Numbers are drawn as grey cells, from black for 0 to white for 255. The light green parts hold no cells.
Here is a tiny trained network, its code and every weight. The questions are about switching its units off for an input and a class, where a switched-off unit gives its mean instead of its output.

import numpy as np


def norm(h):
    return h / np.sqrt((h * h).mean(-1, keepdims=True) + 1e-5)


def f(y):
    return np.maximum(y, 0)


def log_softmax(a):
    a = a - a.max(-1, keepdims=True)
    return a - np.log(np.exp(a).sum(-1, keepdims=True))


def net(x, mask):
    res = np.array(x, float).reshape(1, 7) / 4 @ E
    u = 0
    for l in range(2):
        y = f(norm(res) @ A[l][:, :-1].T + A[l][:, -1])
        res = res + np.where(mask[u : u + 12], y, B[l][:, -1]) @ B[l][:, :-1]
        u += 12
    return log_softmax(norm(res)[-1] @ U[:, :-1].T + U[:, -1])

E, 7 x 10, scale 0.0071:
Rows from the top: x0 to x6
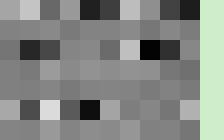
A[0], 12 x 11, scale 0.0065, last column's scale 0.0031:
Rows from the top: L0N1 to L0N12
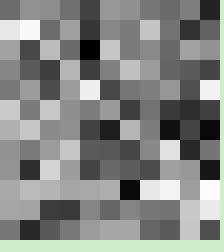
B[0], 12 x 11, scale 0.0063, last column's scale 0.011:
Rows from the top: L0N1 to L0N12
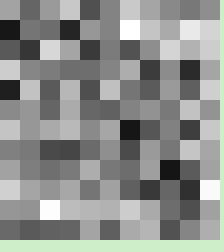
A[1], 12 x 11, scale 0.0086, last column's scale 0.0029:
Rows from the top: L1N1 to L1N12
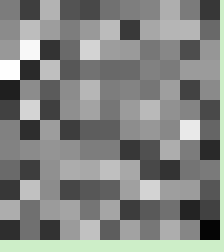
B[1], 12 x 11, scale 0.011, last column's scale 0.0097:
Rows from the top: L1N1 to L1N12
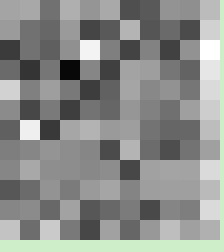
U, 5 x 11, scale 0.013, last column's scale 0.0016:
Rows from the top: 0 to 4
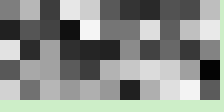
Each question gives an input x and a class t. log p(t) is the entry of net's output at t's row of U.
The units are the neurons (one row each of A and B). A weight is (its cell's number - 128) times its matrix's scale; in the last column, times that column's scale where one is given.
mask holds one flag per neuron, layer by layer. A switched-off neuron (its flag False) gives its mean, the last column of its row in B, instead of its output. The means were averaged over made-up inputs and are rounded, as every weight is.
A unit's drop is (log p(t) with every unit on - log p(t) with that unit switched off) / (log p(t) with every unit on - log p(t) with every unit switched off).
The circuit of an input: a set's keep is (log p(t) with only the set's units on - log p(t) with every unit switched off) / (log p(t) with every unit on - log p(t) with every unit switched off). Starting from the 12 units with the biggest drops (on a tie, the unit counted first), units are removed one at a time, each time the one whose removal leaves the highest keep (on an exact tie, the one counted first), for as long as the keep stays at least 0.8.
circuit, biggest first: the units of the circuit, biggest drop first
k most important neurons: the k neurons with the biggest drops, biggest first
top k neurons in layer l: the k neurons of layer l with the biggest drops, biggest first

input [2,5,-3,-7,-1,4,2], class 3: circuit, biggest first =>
[L0N2]
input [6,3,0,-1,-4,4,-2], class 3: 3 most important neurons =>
[L0N2; L0N10; L1N3]
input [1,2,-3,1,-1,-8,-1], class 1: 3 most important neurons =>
[L1N3; L0N7; L1N6]
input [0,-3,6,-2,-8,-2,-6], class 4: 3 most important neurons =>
[L0N10; L1N9; L1N12]
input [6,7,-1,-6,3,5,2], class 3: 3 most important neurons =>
[L0N2; L0N10; L1N3]
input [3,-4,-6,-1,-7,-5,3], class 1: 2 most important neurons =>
[L0N2; L1N3]
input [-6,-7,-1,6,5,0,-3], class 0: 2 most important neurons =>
[L0N3; L0N10]
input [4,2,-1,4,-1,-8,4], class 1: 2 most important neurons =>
[L1N3; L0N10]
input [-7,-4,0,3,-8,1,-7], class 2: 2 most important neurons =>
[L0N2; L0N10]
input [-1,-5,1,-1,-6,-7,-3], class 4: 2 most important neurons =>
[L1N12; L0N10]
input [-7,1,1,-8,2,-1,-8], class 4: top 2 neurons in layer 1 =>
[L1N9; L1N7]
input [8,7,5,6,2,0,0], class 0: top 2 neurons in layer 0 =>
[L0N3; L0N7]
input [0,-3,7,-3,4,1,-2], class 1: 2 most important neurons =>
[L0N5; L0N10]
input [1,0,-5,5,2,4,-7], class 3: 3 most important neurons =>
[L0N2; L0N7; L1N3]
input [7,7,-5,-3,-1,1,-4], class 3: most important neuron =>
[L0N2]
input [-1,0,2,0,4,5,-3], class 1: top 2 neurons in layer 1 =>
[L1N4; L1N7]
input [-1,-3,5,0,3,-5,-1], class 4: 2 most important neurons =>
[L1N12; L0N10]
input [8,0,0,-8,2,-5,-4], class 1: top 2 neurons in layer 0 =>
[L0N2; L0N10]
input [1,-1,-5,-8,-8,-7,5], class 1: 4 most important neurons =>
[L1N3; L0N2; L0N7; L1N6]
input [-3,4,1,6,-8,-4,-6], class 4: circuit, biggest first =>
[L1N12]
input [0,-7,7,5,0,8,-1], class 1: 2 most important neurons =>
[L0N10; L1N4]
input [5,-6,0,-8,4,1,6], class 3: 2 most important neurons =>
[L0N2; L0N10]
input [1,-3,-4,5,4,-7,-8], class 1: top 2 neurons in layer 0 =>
[L0N7; L0N2]
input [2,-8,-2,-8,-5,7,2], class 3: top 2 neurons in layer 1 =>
[L1N3; L1N7]
